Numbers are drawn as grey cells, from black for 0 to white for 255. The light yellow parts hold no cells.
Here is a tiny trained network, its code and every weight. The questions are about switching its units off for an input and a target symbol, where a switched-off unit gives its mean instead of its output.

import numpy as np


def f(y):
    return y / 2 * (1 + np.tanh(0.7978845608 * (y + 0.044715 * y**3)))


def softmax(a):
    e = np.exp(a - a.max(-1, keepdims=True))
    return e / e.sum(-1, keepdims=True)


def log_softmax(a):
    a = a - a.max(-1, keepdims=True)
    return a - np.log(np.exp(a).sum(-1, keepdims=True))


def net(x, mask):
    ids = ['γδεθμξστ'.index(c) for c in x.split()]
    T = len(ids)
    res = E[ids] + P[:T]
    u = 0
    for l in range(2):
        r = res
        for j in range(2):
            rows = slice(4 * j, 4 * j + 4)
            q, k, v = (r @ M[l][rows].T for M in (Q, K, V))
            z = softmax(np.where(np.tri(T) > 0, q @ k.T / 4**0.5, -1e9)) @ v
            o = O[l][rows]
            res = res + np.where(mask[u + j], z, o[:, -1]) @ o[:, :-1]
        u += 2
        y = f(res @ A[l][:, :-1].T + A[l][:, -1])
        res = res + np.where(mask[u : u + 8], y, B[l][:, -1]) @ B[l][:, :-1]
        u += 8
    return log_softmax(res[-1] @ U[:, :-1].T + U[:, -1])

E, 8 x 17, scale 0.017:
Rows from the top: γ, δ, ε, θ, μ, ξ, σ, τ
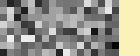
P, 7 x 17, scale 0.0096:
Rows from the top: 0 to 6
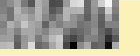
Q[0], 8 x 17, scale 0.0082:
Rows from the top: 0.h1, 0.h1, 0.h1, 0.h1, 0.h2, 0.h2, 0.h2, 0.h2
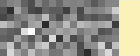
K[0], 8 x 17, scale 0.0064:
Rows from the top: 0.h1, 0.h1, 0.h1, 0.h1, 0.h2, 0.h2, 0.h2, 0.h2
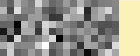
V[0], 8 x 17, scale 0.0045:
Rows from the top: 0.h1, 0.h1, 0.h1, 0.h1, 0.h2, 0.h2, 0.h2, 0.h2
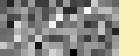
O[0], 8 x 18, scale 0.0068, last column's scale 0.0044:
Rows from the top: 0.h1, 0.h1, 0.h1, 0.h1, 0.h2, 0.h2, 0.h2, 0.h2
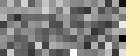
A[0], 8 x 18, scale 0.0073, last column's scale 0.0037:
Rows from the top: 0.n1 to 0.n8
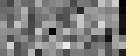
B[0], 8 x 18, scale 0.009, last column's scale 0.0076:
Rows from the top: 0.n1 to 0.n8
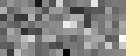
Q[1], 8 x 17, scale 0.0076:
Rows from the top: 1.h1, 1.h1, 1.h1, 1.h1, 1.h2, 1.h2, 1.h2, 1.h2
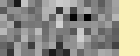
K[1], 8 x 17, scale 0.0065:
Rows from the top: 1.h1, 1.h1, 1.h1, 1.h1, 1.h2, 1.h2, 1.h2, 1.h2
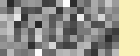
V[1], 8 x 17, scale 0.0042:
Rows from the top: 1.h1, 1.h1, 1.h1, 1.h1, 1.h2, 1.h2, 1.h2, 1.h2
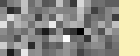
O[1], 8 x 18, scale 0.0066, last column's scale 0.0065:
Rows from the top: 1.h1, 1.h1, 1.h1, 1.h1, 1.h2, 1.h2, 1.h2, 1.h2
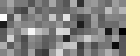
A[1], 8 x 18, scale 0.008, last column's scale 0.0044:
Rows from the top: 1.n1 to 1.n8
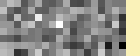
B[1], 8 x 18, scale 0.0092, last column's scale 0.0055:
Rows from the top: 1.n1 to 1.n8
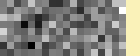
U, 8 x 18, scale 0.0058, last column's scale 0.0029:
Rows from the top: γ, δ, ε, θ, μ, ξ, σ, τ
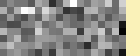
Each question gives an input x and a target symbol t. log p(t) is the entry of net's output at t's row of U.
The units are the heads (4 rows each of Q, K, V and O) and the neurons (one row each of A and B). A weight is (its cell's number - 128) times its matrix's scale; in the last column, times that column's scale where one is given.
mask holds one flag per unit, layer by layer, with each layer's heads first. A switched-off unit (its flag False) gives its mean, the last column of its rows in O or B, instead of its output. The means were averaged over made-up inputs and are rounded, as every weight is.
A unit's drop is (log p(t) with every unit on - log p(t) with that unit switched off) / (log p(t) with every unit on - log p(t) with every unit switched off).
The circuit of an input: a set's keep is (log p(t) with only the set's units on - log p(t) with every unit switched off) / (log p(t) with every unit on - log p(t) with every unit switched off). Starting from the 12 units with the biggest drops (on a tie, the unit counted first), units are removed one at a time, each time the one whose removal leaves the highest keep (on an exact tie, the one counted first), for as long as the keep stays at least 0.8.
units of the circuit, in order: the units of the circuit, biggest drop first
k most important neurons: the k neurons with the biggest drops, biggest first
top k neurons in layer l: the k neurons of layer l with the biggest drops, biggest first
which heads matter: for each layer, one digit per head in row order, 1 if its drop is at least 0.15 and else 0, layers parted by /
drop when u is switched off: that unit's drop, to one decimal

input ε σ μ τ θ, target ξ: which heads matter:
11 / 10
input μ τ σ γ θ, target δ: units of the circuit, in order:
[0.h2 0.h1]
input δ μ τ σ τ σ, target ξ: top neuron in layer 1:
[1.n2]
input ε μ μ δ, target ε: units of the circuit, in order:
[0.h1 1.n1]
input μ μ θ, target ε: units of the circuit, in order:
[0.h2 0.h1 1.n1]
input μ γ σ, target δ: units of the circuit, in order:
[0.h2 0.h1]
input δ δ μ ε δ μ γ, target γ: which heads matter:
01 / 00
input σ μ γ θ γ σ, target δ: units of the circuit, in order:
[0.n7 0.h1]
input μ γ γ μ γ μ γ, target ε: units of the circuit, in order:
[1.n4 1.h2]
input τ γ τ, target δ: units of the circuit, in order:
[0.h2 1.n7]
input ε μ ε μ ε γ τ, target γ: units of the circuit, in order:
[0.h2 0.n6]
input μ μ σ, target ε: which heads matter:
11 / 00
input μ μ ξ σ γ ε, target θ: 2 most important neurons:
[1.n2 0.n6]
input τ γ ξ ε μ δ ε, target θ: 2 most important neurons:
[0.n6 1.n2]
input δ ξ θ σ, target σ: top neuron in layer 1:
[1.n1]
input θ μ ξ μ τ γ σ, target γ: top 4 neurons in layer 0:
[0.n7 0.n6 0.n5 0.n8]
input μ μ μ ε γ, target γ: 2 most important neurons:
[0.n6 0.n8]
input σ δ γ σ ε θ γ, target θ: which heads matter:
11 / 00
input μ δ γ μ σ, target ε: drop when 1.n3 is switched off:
0.0
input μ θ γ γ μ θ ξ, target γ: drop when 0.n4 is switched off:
-0.1
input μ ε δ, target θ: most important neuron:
[1.n8]
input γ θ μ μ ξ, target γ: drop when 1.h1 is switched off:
-0.1
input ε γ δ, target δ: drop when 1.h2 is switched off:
0.3
